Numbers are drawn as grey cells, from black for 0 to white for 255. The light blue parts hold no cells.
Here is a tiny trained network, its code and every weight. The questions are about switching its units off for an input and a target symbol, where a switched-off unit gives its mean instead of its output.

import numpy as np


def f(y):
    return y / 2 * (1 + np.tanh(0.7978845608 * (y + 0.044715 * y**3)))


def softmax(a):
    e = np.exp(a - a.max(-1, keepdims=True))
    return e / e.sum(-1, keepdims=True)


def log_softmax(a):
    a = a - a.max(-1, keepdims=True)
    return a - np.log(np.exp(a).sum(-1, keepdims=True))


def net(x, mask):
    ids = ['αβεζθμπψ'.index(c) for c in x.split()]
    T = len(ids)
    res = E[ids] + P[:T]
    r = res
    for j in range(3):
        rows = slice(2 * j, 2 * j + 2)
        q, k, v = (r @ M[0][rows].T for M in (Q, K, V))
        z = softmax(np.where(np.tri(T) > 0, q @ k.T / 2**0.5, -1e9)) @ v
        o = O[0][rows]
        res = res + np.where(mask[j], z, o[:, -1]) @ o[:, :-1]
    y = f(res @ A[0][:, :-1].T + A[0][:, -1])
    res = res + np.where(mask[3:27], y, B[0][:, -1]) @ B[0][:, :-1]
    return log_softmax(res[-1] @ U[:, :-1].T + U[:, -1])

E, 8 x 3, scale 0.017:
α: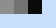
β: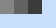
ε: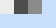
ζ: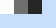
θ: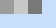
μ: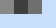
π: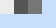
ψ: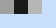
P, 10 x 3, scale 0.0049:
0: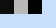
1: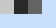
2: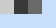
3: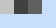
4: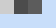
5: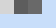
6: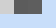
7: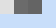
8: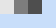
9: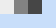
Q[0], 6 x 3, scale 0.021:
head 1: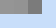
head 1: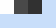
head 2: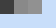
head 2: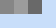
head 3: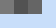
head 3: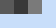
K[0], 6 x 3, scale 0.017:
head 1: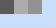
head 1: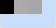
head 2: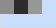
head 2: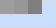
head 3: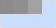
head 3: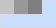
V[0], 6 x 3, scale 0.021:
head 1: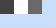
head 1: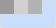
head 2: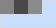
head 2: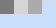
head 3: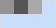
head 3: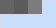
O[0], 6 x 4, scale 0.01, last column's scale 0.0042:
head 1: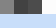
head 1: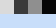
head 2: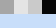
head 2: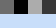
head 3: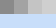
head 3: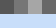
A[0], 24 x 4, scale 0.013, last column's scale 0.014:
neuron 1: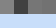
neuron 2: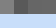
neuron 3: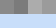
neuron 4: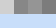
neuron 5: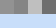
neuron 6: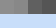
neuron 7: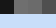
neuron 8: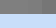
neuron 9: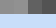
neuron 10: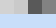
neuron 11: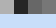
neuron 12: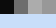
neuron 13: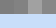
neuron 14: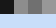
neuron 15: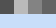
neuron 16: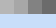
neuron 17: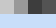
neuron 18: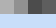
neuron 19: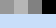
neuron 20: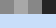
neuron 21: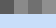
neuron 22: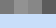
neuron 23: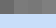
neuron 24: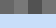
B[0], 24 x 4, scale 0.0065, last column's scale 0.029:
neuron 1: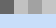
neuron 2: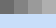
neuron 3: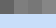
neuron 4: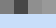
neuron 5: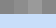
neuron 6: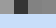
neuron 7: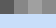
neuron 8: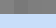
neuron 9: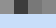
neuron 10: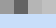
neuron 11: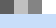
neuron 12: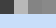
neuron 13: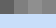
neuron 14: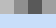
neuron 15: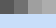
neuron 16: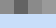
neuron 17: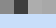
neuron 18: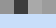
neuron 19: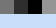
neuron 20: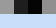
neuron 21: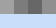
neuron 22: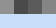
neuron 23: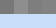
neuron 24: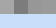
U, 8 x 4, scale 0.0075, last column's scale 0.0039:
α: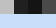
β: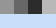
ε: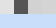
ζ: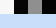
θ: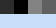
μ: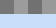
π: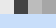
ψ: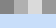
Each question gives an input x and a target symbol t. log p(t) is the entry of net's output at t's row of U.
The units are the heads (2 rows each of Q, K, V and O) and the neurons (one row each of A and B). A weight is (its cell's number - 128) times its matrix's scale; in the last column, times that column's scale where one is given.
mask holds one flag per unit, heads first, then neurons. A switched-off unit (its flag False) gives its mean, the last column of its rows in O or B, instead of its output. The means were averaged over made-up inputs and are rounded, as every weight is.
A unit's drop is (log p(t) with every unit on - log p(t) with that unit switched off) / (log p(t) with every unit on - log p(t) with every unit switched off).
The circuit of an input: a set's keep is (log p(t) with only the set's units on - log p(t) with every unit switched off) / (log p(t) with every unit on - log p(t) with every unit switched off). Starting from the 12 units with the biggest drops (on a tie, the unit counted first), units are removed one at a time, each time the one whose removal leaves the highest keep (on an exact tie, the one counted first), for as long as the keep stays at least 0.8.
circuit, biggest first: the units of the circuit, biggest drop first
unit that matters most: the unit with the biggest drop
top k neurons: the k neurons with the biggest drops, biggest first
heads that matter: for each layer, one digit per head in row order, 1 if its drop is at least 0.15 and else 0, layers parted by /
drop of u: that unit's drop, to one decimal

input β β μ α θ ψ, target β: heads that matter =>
100
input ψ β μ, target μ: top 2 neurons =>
[neuron 19; neuron 20]
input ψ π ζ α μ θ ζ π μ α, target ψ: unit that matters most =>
head 1
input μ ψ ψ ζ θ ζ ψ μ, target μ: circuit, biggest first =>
[head 1; neuron 10]
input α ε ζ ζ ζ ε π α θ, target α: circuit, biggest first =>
[head 3; neuron 11]
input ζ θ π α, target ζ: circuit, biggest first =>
[head 1; neuron 17]
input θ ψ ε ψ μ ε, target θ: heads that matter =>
010
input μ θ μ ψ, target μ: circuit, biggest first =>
[head 1; neuron 10; neuron 17]
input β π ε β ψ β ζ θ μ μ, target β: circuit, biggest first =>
[head 1; neuron 10; neuron 14]
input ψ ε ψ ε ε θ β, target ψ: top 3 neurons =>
[neuron 19; neuron 20; neuron 12]
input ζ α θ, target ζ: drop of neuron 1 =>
0.1
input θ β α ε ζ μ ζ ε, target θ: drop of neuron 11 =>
0.3
